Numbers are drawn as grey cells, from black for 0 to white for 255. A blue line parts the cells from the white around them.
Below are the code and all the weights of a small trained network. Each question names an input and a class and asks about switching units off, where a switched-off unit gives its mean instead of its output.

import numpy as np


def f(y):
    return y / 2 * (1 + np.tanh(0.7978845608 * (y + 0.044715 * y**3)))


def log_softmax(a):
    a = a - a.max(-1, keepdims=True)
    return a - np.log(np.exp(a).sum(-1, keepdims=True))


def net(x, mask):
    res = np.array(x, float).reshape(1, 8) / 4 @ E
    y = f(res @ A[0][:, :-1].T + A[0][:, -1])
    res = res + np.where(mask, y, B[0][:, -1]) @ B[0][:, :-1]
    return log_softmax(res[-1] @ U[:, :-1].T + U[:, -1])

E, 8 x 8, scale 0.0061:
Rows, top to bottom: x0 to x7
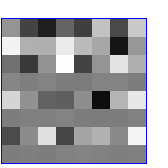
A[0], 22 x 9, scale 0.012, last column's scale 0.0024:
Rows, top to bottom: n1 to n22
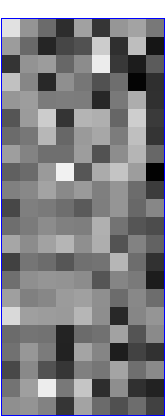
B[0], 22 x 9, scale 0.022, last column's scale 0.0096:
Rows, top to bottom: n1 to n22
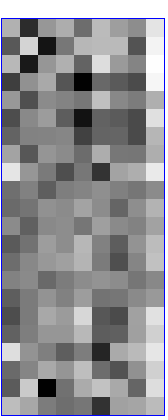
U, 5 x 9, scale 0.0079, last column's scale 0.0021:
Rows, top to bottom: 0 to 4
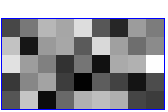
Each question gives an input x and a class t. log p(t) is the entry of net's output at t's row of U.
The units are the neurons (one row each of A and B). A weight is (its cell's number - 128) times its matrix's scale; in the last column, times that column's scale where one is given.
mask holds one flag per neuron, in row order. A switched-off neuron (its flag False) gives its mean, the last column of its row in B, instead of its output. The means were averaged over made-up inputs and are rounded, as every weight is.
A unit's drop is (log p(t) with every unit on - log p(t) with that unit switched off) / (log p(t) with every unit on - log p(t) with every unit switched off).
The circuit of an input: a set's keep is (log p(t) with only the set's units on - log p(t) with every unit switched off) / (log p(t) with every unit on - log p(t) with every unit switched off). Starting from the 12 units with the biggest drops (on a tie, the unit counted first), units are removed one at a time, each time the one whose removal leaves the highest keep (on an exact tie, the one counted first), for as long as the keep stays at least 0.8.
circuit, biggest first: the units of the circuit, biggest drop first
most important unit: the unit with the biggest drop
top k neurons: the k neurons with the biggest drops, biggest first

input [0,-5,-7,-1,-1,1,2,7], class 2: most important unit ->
n19
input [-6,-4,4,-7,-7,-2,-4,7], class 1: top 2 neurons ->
(n3, n2)
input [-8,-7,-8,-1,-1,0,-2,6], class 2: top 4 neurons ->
(n19, n22, n2, n17)
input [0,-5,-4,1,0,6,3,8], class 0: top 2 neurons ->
(n9, n20)
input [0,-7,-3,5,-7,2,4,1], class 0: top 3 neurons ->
(n20, n18, n14)
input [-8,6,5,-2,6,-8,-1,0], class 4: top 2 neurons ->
(n21, n3)
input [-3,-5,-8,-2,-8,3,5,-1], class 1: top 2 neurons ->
(n3, n9)
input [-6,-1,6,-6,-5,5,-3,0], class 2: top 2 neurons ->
(n9, n2)
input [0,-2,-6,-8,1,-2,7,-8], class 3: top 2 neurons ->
(n6, n9)
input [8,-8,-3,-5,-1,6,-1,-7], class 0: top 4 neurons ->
(n20, n18, n21, n14)
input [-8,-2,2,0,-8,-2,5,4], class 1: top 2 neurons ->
(n3, n2)
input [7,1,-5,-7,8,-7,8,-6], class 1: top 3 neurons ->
(n1, n4, n8)
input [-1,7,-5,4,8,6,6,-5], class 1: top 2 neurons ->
(n1, n5)
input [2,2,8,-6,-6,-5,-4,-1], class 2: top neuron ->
(n9)
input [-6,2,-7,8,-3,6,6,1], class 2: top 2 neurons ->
(n19, n22)
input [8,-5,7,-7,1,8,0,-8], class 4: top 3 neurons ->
(n2, n19, n22)
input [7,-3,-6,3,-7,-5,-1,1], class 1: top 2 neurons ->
(n3, n21)
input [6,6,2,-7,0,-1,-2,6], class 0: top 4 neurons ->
(n17, n21, n13, n16)
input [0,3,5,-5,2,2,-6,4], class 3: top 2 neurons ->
(n4, n19)
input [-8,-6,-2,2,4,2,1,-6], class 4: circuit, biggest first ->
(n21)
